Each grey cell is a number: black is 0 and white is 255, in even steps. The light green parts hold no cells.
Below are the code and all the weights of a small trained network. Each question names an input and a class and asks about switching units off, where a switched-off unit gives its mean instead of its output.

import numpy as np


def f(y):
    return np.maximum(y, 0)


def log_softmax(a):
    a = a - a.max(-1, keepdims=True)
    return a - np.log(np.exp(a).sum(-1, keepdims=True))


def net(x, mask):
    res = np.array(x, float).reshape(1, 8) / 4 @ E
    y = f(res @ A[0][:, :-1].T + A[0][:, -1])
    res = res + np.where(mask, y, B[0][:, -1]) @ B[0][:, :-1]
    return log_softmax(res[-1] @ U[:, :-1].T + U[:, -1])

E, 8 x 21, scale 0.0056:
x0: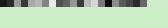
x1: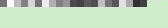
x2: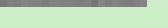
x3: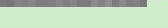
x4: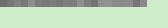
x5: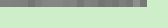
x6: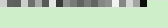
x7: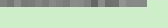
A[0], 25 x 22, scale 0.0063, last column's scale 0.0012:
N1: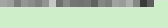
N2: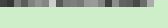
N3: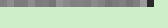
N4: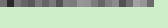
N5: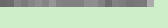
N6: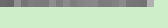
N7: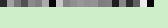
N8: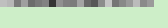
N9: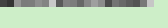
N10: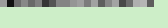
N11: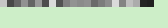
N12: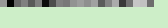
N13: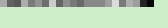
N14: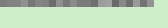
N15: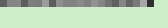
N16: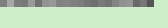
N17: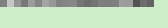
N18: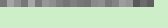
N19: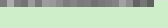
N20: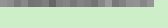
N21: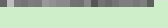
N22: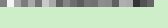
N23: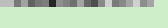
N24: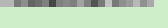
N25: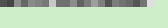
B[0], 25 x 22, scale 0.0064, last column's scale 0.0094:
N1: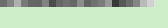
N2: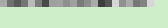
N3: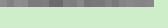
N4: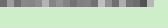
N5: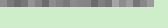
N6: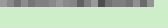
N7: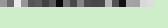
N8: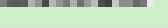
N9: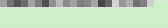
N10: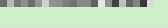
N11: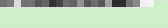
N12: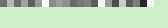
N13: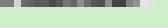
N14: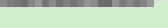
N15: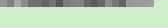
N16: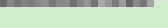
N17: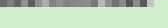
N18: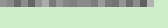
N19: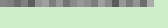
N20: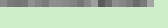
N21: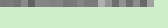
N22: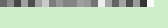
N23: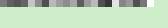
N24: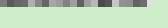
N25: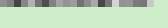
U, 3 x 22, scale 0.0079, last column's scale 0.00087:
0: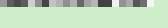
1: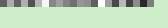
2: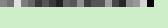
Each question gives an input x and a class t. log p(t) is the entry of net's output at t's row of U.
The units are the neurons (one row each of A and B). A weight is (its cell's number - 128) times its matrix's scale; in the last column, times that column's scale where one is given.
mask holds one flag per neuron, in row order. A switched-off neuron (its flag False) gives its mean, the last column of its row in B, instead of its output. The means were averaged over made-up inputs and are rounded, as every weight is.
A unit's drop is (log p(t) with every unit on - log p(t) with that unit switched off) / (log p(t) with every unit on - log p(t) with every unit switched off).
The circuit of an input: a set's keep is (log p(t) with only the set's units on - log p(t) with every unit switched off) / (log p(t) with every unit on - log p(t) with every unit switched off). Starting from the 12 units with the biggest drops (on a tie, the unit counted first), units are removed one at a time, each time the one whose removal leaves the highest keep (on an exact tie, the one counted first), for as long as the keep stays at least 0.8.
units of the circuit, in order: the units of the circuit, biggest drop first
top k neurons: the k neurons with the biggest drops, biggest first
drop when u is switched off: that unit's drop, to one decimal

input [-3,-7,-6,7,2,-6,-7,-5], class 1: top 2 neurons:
N12, N10
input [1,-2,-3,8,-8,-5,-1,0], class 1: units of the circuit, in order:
N23
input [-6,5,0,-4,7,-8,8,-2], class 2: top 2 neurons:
N11, N13
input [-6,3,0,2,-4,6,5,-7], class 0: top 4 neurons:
N23, N8, N7, N24
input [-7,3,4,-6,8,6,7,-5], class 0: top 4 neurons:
N23, N8, N24, N7
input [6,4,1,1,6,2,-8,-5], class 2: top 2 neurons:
N7, N23
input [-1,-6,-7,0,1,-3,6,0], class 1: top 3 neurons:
N12, N10, N7
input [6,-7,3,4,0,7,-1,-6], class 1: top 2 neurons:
N12, N10
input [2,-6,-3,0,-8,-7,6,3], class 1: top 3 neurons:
N12, N10, N7
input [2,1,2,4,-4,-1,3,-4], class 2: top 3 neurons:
N23, N8, N24
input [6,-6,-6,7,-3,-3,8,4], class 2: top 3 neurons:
N11, N13, N23
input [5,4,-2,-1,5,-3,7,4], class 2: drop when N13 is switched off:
0.2
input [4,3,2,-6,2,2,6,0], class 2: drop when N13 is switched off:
0.1
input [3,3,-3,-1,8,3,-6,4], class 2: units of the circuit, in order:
N7
